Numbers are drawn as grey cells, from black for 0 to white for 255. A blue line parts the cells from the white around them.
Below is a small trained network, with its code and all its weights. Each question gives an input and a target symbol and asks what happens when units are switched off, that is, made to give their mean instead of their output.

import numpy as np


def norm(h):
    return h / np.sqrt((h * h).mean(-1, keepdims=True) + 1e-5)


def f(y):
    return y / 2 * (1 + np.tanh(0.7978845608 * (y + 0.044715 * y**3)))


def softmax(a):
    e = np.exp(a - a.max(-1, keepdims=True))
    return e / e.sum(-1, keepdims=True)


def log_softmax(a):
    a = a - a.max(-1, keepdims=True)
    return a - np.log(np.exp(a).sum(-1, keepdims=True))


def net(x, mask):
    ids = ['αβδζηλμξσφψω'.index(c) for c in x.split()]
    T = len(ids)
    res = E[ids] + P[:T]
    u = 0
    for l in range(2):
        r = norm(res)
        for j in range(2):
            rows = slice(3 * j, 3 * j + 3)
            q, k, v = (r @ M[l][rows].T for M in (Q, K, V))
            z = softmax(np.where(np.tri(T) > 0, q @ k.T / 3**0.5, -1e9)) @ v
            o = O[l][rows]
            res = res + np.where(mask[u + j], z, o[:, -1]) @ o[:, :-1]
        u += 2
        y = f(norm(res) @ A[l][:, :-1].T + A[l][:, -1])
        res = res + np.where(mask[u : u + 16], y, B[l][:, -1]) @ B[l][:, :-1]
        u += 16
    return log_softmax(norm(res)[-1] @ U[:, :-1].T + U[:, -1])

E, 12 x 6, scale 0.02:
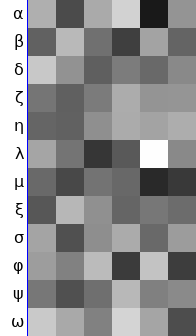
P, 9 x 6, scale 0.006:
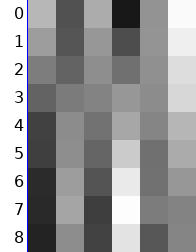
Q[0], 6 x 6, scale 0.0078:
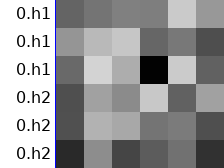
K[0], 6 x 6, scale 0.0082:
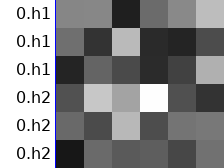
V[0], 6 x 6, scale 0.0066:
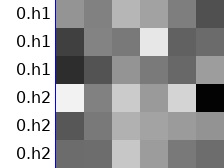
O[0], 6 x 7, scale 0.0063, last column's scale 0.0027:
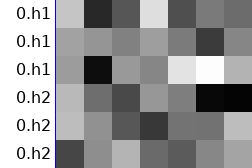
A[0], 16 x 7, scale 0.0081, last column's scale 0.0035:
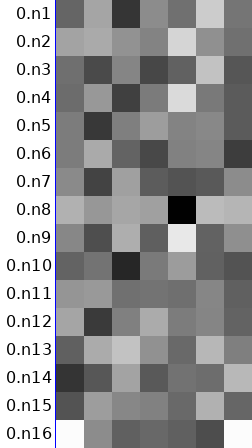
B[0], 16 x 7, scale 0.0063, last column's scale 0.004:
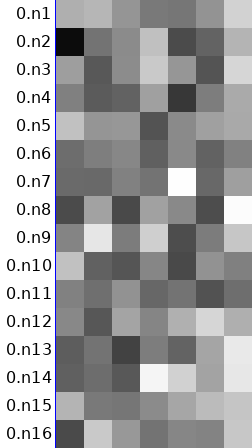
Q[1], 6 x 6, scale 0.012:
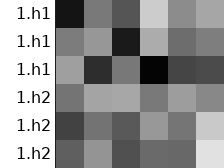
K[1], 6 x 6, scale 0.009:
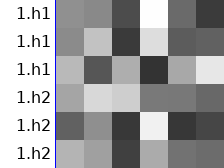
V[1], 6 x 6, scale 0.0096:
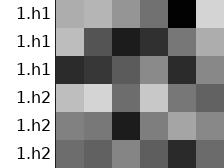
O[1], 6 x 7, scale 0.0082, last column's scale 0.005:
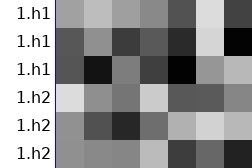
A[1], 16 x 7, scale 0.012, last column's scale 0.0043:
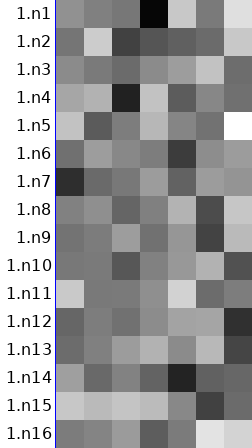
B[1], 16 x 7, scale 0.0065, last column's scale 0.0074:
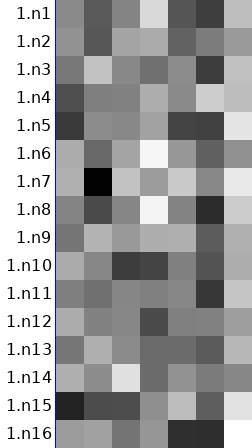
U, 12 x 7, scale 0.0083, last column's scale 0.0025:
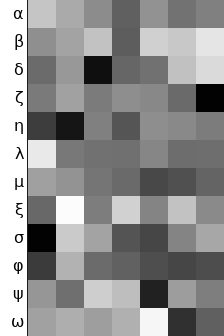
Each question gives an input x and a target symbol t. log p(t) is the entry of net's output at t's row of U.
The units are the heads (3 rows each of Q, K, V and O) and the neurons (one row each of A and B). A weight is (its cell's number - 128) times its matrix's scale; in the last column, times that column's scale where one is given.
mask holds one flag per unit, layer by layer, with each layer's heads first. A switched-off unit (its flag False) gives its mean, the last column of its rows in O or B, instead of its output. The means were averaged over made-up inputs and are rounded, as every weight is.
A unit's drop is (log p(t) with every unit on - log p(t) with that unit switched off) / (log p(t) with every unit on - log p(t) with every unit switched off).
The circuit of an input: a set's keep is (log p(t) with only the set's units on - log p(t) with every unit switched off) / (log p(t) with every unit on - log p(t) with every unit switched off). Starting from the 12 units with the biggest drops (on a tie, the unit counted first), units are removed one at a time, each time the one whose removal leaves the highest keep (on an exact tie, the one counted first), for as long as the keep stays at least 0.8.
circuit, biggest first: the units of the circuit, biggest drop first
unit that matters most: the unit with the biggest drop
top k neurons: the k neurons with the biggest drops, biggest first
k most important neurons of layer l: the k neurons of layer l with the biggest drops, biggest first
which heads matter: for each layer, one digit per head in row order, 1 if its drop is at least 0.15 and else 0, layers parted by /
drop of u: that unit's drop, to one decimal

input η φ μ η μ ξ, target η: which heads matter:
00 / 10
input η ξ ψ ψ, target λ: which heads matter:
10 / 11
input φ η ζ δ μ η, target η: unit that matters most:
0.n14
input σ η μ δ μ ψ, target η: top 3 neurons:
(0.n14 0.n3 0.n16)
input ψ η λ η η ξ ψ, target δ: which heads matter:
01 / 10
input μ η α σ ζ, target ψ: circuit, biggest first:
(0.n8 1.h1 1.h2)
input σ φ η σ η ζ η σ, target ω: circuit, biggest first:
(0.n9 1.h1 0.h2 0.n2)
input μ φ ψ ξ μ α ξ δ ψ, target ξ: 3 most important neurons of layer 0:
(0.n8 0.n5 0.n12)
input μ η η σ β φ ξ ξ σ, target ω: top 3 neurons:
(0.n9 0.n12 0.n2)
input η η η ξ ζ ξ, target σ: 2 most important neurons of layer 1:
(1.n16 1.n8)
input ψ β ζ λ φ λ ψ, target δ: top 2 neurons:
(0.n4 0.n10)
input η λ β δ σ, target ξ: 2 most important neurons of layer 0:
(0.n8 0.n12)
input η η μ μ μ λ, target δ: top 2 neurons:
(0.n4 0.n9)
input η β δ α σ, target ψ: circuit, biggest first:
(1.h1)
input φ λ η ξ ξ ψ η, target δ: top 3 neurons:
(0.n4 0.n2 0.n7)
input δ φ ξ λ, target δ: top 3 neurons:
(0.n4 0.n10 0.n2)
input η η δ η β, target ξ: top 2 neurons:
(0.n8 0.n7)
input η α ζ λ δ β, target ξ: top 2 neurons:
(0.n8 1.n4)
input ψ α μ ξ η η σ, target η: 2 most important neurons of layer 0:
(0.n12 0.n14)
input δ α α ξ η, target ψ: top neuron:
(0.n8)
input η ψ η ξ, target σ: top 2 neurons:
(1.n16 0.n13)
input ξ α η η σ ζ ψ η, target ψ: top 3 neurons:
(0.n8 1.n16 1.n7)
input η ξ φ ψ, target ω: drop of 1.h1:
0.7
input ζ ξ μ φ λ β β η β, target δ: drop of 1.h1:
0.3
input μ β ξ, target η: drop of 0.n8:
0.1
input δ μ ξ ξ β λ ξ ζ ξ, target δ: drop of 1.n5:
0.0
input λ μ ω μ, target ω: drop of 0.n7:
0.2
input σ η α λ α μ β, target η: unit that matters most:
0.n12
